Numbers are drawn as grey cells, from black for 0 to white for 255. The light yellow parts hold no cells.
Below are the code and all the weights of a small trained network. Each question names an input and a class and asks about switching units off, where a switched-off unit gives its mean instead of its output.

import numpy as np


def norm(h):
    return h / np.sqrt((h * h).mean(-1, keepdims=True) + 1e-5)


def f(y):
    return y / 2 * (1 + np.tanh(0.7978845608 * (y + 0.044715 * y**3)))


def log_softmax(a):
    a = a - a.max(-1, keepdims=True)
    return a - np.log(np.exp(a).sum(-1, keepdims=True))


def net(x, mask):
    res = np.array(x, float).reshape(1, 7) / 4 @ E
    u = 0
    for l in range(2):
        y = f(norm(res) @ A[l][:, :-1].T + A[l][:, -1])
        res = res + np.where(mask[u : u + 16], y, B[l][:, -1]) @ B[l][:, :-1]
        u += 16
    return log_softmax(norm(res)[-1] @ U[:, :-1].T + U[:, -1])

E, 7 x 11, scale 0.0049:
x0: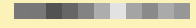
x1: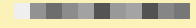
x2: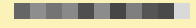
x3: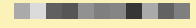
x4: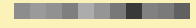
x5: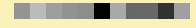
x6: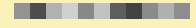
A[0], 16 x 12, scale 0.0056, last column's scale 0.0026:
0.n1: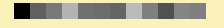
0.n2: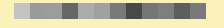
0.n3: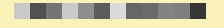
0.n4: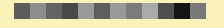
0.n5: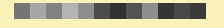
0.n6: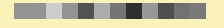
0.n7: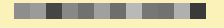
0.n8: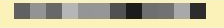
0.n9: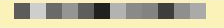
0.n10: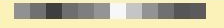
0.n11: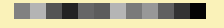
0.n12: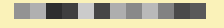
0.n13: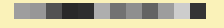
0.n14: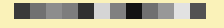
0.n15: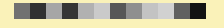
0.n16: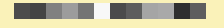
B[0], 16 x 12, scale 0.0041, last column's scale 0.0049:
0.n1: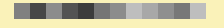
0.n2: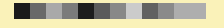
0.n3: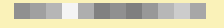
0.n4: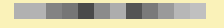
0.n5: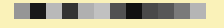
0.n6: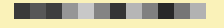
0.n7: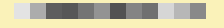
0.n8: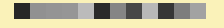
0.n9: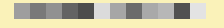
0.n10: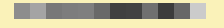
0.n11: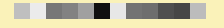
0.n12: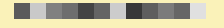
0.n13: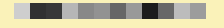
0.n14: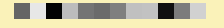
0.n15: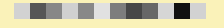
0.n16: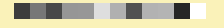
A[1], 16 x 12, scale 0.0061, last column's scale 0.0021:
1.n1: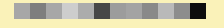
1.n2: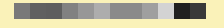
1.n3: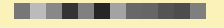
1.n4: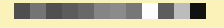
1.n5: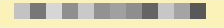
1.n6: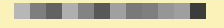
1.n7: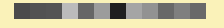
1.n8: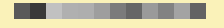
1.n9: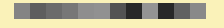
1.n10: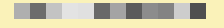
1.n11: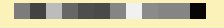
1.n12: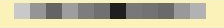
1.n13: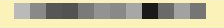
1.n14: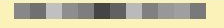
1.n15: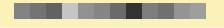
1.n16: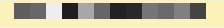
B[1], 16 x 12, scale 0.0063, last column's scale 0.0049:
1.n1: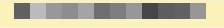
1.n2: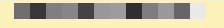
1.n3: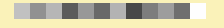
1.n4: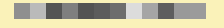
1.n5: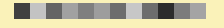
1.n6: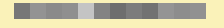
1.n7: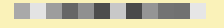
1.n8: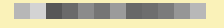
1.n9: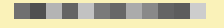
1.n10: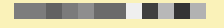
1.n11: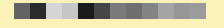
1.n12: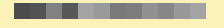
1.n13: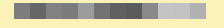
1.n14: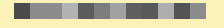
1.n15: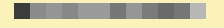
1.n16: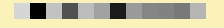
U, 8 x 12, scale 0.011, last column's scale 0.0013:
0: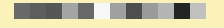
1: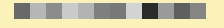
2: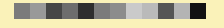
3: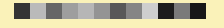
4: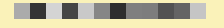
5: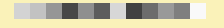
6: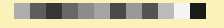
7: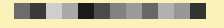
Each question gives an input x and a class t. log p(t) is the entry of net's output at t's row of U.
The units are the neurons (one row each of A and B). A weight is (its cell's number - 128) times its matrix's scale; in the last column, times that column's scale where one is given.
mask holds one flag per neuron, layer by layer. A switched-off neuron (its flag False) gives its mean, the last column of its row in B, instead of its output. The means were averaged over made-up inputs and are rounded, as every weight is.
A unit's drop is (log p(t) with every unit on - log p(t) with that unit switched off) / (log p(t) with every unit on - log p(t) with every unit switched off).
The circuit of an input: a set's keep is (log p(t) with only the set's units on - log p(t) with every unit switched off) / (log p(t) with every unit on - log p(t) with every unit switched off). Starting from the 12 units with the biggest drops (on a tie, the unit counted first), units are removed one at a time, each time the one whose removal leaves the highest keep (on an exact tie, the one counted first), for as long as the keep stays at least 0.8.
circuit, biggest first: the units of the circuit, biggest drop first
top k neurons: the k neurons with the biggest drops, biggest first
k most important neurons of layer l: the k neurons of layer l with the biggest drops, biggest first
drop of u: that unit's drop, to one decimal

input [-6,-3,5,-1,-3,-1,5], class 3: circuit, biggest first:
(0.n14)
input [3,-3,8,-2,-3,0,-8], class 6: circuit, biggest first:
(0.n13; 1.n13)
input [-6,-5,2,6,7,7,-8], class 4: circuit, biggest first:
(0.n5; 1.n16)
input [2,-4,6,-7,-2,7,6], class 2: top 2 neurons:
(0.n14; 1.n4)
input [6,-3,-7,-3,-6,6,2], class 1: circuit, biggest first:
(0.n3; 1.n10; 1.n1)
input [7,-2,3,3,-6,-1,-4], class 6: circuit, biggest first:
(0.n13; 1.n13)
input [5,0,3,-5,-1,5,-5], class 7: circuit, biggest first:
(1.n11; 0.n1)
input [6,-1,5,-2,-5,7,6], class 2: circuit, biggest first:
(0.n14; 1.n4)
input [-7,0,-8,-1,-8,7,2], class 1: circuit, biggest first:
(0.n3; 1.n10)
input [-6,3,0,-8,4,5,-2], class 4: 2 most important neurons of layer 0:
(0.n5; 0.n2)
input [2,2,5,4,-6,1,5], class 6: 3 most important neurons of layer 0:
(0.n13; 0.n7; 0.n16)
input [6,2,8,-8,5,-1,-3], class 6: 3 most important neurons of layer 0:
(0.n13; 0.n7; 0.n2)
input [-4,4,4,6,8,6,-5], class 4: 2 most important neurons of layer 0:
(0.n5; 0.n14)
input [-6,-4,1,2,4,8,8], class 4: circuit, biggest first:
(1.n16)
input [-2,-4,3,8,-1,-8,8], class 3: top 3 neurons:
(0.n14; 0.n8; 0.n6)
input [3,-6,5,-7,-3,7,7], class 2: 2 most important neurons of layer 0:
(0.n14; 0.n1)
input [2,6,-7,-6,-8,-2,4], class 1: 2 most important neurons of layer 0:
(0.n3; 0.n9)
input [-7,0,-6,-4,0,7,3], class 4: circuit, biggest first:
(0.n5; 1.n16)
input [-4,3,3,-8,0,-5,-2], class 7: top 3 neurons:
(1.n11; 0.n1; 0.n9)
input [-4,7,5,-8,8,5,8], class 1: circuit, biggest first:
(1.n10)
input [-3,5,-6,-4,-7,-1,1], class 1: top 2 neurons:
(0.n3; 1.n1)
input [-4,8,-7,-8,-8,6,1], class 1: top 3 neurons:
(0.n3; 1.n1; 1.n5)
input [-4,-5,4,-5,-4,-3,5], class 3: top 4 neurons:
(0.n14; 0.n9; 1.n7; 1.n4)
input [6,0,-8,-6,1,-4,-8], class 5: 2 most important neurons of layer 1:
(1.n3; 1.n15)
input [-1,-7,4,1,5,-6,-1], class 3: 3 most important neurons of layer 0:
(0.n14; 0.n8; 0.n9)
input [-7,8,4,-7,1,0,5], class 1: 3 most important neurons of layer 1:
(1.n10; 1.n14; 1.n5)
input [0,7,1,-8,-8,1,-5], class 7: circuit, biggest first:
(1.n11)
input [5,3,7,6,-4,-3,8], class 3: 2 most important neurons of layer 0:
(0.n14; 0.n8)
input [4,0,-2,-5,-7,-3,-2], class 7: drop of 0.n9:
0.2
